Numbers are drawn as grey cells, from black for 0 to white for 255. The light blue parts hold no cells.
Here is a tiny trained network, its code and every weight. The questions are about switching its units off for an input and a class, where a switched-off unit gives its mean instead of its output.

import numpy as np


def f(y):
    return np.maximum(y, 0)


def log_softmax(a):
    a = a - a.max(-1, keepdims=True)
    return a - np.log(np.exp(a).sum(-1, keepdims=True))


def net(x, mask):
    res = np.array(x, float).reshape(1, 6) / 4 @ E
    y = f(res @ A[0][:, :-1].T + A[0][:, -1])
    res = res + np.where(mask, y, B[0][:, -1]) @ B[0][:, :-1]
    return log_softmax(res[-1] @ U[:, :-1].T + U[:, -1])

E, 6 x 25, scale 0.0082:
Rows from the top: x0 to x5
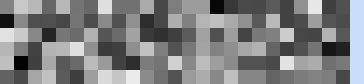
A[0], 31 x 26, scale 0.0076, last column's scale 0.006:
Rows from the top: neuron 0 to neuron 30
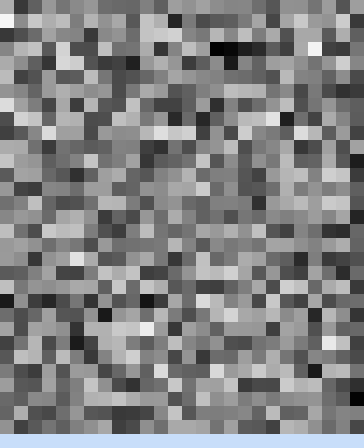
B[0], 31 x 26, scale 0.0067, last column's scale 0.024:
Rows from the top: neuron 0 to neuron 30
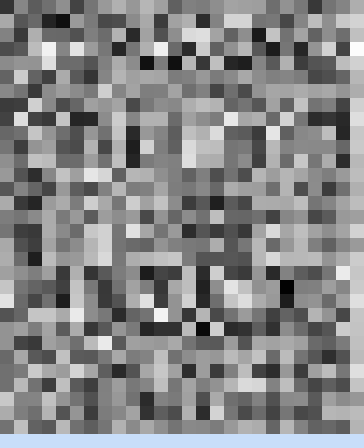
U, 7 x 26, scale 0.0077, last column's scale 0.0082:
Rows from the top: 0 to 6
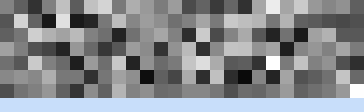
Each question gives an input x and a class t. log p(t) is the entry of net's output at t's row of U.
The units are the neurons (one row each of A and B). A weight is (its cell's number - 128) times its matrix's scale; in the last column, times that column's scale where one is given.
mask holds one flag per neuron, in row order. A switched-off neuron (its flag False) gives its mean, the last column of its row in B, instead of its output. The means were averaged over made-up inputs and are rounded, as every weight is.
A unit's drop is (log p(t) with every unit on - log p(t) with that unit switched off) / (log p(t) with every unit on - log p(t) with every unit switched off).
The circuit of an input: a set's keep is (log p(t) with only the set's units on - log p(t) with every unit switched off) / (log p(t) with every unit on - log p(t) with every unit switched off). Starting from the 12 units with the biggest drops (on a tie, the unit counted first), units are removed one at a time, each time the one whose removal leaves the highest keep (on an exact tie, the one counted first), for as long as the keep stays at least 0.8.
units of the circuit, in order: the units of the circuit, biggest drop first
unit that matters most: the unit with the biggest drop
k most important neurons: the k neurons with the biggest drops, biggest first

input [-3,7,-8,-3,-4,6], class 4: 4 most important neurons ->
(neuron 2; neuron 9; neuron 1; neuron 20)
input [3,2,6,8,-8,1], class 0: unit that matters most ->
neuron 18
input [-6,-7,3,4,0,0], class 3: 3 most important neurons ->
(neuron 20; neuron 3; neuron 1)
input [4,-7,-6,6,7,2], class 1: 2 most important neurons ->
(neuron 27; neuron 21)
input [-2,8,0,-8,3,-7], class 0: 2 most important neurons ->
(neuron 12; neuron 14)
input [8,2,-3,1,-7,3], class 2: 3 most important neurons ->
(neuron 3; neuron 27; neuron 5)
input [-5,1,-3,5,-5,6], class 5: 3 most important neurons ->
(neuron 19; neuron 3; neuron 23)
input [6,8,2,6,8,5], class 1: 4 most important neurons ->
(neuron 27; neuron 30; neuron 13; neuron 1)
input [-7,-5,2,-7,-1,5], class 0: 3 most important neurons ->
(neuron 3; neuron 14; neuron 24)
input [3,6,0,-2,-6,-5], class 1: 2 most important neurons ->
(neuron 8; neuron 25)
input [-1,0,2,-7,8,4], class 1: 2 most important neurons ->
(neuron 27; neuron 5)
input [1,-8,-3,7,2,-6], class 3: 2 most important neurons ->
(neuron 1; neuron 20)
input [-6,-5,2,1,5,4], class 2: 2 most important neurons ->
(neuron 26; neuron 22)
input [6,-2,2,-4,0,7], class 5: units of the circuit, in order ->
(neuron 23)
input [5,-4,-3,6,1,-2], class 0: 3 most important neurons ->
(neuron 16; neuron 18; neuron 26)
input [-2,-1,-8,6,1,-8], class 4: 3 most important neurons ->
(neuron 9; neuron 2; neuron 19)
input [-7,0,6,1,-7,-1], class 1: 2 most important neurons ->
(neuron 8; neuron 3)
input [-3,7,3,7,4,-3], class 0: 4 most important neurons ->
(neuron 16; neuron 18; neuron 1; neuron 20)
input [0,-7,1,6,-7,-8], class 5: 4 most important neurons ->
(neuron 4; neuron 21; neuron 15; neuron 27)
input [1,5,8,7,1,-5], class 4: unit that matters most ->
neuron 10
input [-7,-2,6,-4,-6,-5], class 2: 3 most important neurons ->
(neuron 26; neuron 22; neuron 27)
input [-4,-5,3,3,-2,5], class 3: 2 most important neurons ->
(neuron 3; neuron 4)
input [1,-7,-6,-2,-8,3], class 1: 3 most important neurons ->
(neuron 8; neuron 25; neuron 21)
